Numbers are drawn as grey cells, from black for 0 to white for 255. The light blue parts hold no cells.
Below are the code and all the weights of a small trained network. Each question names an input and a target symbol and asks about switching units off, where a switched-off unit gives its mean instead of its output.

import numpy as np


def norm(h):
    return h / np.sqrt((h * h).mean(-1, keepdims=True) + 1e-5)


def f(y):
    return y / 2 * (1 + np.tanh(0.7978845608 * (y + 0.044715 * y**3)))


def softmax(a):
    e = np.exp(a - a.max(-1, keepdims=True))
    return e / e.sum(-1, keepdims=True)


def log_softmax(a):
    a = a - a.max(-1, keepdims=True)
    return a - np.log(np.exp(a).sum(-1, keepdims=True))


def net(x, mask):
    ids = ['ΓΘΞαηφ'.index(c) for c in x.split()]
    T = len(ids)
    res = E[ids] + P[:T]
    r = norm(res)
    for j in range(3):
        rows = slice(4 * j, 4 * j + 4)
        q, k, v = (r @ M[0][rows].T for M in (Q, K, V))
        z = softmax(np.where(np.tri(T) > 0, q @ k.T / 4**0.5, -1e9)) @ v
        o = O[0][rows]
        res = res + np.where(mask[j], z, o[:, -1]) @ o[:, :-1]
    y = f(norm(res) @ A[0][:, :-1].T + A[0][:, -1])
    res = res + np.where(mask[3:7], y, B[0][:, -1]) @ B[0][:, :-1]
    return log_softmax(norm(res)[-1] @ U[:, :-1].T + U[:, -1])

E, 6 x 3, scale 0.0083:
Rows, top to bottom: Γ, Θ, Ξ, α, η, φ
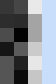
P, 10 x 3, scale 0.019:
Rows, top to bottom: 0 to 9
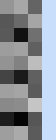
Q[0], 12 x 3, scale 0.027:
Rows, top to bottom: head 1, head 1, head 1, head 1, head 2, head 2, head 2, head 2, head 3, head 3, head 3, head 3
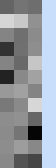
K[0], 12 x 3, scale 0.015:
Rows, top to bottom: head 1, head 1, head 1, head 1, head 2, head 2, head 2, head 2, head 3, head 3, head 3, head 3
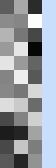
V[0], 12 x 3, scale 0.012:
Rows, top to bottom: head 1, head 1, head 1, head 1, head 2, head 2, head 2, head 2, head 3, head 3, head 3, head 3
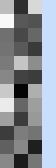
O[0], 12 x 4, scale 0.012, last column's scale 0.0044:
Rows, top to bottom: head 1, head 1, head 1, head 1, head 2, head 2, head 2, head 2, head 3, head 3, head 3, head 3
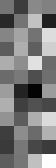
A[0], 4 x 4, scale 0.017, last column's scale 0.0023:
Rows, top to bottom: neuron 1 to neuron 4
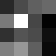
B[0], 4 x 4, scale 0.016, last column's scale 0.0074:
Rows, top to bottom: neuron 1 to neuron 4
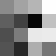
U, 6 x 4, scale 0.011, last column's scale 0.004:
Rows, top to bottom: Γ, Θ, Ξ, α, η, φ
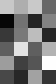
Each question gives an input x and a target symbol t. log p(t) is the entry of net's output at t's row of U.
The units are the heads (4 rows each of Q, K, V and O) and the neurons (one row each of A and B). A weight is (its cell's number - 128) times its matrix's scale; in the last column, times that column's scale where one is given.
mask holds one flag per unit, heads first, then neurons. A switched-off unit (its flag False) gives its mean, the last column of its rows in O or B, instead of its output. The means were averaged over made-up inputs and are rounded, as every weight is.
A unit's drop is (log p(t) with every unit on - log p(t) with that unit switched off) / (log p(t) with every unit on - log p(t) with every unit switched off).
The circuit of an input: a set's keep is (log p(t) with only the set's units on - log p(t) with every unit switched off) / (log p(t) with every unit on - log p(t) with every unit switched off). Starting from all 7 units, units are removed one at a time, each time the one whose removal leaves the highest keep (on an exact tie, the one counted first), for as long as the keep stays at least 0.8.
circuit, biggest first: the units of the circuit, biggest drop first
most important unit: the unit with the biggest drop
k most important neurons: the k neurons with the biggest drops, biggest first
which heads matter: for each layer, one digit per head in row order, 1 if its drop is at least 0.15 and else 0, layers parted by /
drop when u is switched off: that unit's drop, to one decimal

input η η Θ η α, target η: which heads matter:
010
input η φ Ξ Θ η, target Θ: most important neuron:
[neuron 2]
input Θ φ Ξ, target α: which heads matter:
110
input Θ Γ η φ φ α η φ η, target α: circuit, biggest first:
[head 2; head 1]
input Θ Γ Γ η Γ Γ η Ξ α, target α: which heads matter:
110
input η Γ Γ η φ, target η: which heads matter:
010
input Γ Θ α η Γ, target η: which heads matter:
010
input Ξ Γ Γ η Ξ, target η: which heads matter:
011
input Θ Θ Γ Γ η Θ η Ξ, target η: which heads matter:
010
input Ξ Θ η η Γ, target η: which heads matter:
011
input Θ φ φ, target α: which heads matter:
110
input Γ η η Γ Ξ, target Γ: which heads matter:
011
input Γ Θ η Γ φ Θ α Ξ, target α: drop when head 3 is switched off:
0.5
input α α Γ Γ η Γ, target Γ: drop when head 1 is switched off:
0.2
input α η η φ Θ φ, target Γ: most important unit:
head 2
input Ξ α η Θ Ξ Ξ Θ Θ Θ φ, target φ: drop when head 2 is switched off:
0.2
